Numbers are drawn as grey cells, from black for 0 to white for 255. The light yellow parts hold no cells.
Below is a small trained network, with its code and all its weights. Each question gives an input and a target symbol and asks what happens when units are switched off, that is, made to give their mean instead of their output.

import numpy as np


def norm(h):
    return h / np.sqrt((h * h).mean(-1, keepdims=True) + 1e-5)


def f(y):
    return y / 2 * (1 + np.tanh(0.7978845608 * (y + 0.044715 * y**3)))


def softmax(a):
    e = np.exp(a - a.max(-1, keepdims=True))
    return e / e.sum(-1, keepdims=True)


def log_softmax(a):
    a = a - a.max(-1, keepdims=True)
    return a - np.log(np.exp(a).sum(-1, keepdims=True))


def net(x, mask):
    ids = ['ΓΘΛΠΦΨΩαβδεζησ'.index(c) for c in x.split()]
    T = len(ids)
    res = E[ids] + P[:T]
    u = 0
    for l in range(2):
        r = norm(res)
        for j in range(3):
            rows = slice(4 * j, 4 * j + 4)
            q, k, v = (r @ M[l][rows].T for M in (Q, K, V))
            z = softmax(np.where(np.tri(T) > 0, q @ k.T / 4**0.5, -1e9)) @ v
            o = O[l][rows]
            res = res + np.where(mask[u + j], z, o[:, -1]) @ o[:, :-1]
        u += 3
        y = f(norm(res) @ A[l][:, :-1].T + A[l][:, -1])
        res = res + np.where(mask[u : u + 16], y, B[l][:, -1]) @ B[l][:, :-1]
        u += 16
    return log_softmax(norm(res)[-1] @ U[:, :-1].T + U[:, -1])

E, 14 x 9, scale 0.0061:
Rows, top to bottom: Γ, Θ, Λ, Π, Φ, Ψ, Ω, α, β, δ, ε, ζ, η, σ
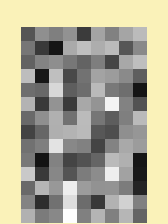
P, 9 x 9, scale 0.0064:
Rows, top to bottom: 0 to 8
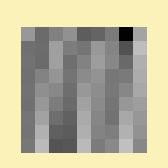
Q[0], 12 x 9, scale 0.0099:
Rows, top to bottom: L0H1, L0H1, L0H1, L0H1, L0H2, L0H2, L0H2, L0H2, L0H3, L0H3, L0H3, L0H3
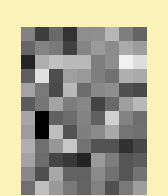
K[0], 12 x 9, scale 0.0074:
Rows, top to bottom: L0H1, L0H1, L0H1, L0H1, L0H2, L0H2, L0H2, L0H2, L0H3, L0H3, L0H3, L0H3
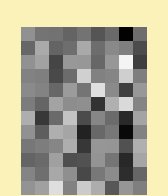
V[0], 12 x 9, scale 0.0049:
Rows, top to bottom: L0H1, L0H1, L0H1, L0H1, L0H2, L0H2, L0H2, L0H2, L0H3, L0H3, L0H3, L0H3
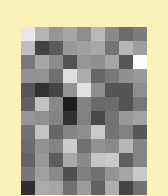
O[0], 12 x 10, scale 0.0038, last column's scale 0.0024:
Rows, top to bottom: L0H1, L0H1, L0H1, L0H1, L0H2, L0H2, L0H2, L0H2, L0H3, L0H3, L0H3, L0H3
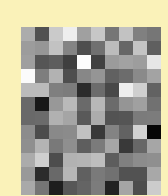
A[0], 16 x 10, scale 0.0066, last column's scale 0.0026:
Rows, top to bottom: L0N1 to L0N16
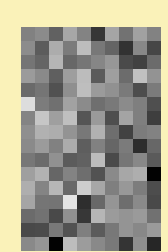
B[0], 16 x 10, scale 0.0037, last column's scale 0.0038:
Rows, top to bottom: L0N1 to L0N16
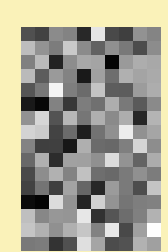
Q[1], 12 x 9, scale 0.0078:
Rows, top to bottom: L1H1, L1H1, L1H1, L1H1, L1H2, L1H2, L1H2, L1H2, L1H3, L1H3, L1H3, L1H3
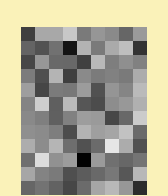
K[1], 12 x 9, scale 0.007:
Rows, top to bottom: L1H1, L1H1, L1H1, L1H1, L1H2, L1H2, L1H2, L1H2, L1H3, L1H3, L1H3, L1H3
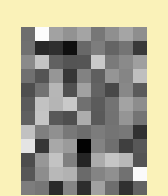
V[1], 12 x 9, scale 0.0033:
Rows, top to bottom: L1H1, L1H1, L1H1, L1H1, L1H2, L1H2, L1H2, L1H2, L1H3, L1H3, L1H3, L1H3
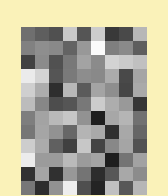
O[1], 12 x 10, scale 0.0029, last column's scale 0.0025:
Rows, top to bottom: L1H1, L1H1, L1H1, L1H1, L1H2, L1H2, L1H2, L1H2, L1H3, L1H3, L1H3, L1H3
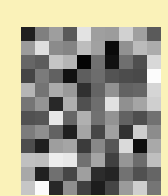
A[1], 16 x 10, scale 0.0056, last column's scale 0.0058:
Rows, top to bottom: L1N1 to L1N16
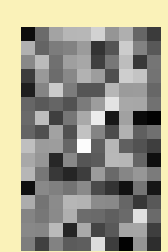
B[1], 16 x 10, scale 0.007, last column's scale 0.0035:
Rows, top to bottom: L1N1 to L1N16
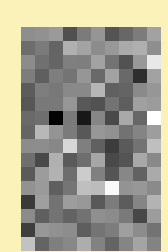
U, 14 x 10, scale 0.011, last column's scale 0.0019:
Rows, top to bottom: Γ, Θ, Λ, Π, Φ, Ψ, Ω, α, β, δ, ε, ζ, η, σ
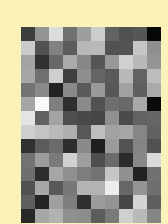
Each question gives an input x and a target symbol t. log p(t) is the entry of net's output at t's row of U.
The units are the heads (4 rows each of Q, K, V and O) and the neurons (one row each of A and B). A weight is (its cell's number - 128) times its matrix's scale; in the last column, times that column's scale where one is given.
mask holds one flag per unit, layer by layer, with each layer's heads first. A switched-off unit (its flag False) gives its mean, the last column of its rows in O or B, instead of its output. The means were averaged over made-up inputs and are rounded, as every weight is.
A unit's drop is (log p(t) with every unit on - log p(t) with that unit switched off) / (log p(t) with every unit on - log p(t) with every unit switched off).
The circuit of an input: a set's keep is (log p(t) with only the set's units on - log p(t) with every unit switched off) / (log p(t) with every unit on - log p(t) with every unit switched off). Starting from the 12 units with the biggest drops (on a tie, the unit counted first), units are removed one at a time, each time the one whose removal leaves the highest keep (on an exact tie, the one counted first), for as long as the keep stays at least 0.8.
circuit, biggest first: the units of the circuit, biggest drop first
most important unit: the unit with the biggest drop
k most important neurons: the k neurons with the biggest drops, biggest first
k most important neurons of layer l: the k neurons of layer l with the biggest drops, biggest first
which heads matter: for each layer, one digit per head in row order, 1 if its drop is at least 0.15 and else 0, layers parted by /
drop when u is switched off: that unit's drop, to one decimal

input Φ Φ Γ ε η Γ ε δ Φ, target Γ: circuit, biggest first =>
(L1H3 L0H3)
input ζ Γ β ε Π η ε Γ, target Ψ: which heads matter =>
110 / 001
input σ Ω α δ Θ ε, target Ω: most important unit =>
L0H2
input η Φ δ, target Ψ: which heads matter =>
010 / 001
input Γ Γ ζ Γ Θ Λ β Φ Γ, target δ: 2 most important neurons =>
(L0N15 L1N9)
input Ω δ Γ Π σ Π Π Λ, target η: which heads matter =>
101 / 100
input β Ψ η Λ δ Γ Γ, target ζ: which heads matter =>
100 / 000
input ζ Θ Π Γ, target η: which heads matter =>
111 / 100
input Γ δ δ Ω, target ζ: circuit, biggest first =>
(L0H1 L1N12)
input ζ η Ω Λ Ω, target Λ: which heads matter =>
111 / 000
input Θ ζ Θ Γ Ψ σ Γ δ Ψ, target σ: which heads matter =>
010 / 000
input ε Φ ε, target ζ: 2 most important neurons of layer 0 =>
(L0N13 L0N15)
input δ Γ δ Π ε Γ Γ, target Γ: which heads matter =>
000 / 000
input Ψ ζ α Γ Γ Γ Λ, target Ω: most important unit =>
L0H3
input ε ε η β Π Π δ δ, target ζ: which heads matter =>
100 / 110
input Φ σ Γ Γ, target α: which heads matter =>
100 / 000
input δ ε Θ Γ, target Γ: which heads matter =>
101 / 000
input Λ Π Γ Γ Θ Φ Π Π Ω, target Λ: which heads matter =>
001 / 000
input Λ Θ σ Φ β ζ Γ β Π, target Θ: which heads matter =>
010 / 101
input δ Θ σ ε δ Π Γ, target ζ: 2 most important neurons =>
(L1N12 L0N14)
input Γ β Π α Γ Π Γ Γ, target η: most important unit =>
L0H2
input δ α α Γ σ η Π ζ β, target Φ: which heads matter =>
110 / 000
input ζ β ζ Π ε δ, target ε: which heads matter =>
111 / 101
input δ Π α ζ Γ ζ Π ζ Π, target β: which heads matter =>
100 / 001
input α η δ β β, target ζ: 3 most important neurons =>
(L1N12 L0N3 L0N14)
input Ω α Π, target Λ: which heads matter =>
110 / 000
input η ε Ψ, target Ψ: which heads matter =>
000 / 000
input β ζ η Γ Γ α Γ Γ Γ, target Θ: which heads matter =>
111 / 000
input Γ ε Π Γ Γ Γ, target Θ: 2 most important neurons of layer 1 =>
(L1N16 L1N7)
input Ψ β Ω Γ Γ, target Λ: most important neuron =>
(L0N15)
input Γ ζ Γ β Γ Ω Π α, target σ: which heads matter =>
010 / 010
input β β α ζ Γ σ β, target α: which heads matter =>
100 / 000
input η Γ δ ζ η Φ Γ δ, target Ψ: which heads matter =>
000 / 001
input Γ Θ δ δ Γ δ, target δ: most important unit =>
L1N9
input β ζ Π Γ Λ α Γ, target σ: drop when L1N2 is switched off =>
0.1
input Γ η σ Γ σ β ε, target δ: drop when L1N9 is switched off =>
0.3
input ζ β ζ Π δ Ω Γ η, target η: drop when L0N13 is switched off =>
0.2
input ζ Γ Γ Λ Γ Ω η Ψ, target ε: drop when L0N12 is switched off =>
0.2
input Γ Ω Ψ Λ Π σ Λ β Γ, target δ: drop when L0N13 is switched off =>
0.0
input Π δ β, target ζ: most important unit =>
L0H1
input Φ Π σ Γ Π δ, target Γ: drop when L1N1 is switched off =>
0.1
